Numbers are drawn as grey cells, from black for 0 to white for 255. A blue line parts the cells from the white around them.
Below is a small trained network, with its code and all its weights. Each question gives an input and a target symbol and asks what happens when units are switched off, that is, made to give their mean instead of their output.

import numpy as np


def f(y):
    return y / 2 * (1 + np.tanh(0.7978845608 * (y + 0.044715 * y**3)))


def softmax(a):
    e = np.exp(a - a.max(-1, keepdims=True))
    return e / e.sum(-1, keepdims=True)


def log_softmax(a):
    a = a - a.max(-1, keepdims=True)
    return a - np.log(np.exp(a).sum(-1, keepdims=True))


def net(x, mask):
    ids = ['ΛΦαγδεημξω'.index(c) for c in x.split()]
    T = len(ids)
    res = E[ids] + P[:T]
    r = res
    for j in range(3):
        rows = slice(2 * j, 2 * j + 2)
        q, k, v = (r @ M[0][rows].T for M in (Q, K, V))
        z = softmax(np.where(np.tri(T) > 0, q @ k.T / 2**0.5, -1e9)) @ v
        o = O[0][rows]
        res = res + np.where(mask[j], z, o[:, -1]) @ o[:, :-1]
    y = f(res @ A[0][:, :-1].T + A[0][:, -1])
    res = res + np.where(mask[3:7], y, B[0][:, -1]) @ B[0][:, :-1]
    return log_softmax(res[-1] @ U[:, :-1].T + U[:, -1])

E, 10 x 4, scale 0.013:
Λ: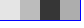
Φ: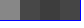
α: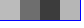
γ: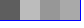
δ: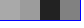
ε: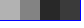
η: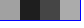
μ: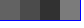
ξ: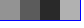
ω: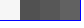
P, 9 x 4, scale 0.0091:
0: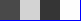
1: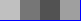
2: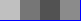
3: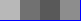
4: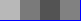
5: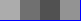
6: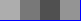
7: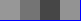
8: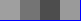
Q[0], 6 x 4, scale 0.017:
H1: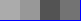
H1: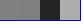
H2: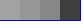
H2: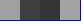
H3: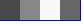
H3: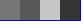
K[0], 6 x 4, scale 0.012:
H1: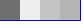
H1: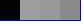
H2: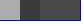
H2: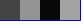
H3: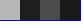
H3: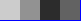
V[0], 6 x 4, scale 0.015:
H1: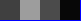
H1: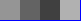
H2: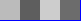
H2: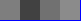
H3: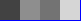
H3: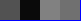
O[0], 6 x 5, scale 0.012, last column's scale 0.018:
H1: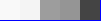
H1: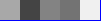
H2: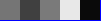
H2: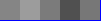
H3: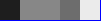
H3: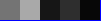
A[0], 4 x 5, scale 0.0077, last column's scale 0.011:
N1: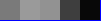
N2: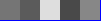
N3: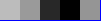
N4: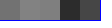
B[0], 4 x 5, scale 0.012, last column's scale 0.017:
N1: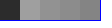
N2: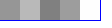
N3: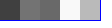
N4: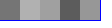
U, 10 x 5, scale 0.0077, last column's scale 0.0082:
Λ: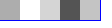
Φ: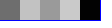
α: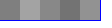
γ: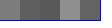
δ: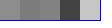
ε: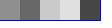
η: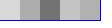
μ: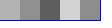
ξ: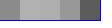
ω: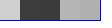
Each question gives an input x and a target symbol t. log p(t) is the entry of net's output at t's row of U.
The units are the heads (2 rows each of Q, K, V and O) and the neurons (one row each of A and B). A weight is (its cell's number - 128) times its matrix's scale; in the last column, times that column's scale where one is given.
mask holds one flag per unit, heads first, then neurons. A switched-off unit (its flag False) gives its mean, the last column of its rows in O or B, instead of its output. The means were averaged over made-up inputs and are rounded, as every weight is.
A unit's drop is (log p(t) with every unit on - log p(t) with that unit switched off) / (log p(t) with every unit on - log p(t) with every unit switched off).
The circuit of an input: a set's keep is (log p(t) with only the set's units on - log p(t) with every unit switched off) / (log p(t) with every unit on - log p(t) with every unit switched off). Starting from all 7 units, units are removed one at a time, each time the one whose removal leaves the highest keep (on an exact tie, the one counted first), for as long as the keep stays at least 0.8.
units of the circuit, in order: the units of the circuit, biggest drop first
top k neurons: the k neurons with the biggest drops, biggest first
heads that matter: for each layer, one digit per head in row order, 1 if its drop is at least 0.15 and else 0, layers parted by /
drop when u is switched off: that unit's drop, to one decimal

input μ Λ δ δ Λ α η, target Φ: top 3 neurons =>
(N3; N4; N1)
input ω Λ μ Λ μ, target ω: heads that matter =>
011
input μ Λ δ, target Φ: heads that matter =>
011
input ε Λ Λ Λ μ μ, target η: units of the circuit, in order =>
(H1; H3)
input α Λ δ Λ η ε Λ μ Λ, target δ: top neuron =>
(N3)
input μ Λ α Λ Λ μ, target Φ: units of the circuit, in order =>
(N3; H3; H2; H1)
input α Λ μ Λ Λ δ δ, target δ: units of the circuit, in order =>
(N3; H1)
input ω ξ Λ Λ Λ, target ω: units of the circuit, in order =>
(H3; H2; N2)
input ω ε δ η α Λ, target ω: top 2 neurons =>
(N2; N4)
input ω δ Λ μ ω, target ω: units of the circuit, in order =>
(H3; H2)
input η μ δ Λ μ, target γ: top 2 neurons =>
(N3; N2)
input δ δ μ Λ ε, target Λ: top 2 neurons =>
(N3; N2)
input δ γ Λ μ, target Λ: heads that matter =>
110
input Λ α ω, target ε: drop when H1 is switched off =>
0.2
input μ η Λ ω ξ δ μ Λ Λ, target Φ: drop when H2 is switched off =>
0.4
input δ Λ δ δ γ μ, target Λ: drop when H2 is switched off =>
0.2
